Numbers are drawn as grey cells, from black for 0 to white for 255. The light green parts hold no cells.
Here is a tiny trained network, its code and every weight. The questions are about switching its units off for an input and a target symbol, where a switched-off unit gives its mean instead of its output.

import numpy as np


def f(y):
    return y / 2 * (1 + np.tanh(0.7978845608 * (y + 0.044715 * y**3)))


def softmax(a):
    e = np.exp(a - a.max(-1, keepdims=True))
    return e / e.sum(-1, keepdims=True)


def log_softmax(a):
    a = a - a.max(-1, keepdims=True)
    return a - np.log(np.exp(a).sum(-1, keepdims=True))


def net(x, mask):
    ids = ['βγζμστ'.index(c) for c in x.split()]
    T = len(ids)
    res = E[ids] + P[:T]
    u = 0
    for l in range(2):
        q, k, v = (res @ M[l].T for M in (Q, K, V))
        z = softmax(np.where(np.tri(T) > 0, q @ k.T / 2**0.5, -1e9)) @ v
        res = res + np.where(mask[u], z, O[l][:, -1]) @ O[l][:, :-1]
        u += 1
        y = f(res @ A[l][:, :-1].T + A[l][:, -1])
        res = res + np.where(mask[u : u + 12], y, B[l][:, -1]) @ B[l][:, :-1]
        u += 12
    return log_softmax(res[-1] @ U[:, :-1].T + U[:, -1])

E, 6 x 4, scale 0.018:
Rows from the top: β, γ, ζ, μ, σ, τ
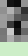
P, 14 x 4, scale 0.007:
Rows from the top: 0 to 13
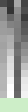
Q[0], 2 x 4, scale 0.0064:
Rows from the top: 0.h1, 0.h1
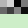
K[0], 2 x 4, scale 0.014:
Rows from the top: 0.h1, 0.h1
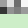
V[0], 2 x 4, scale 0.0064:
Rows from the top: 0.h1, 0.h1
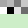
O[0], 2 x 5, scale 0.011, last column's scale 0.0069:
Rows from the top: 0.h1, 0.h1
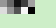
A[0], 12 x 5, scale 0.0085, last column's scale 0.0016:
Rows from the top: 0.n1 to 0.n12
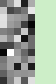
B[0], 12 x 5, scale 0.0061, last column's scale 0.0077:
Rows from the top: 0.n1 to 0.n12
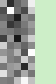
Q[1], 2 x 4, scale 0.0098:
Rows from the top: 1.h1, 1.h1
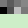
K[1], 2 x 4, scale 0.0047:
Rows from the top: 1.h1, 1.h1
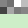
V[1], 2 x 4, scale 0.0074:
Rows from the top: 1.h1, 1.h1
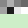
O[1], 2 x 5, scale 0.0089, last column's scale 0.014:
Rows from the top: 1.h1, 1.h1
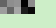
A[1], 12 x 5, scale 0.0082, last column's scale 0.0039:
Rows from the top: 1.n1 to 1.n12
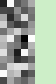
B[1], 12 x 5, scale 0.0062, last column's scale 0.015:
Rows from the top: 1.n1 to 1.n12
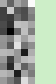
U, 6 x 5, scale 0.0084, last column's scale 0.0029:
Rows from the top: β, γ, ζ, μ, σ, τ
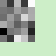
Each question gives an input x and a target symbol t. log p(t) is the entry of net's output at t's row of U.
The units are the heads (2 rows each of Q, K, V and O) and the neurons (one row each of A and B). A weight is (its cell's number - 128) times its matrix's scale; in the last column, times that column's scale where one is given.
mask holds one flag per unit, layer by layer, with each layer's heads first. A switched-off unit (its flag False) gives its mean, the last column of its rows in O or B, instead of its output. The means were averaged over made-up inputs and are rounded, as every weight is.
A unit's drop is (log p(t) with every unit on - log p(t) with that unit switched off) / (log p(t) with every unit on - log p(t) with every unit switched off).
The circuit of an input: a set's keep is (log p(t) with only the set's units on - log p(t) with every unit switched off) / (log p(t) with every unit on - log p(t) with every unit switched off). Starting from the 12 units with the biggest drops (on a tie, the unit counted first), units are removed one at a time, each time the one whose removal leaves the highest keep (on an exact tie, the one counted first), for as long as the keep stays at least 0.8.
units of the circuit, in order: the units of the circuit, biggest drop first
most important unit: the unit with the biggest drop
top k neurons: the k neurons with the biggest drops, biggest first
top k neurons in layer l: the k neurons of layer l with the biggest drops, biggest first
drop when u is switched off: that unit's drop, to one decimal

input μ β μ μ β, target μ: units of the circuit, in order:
[1.n8 0.h1]
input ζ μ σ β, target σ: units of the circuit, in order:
[0.h1 1.n1 1.n2]
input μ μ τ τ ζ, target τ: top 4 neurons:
[1.n4 1.n6 1.n9 1.n7]
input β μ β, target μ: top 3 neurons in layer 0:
[0.n2 0.n1 0.n8]
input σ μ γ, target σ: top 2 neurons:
[0.n6 1.n1]
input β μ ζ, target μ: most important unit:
0.n2
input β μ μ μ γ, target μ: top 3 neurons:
[0.n2 1.n8 0.n10]
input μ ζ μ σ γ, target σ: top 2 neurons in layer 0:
[0.n6 0.n12]
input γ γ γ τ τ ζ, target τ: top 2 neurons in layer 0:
[0.n12 0.n2]
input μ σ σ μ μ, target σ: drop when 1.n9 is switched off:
0.0
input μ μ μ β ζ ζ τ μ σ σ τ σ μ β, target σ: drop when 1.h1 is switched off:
0.2
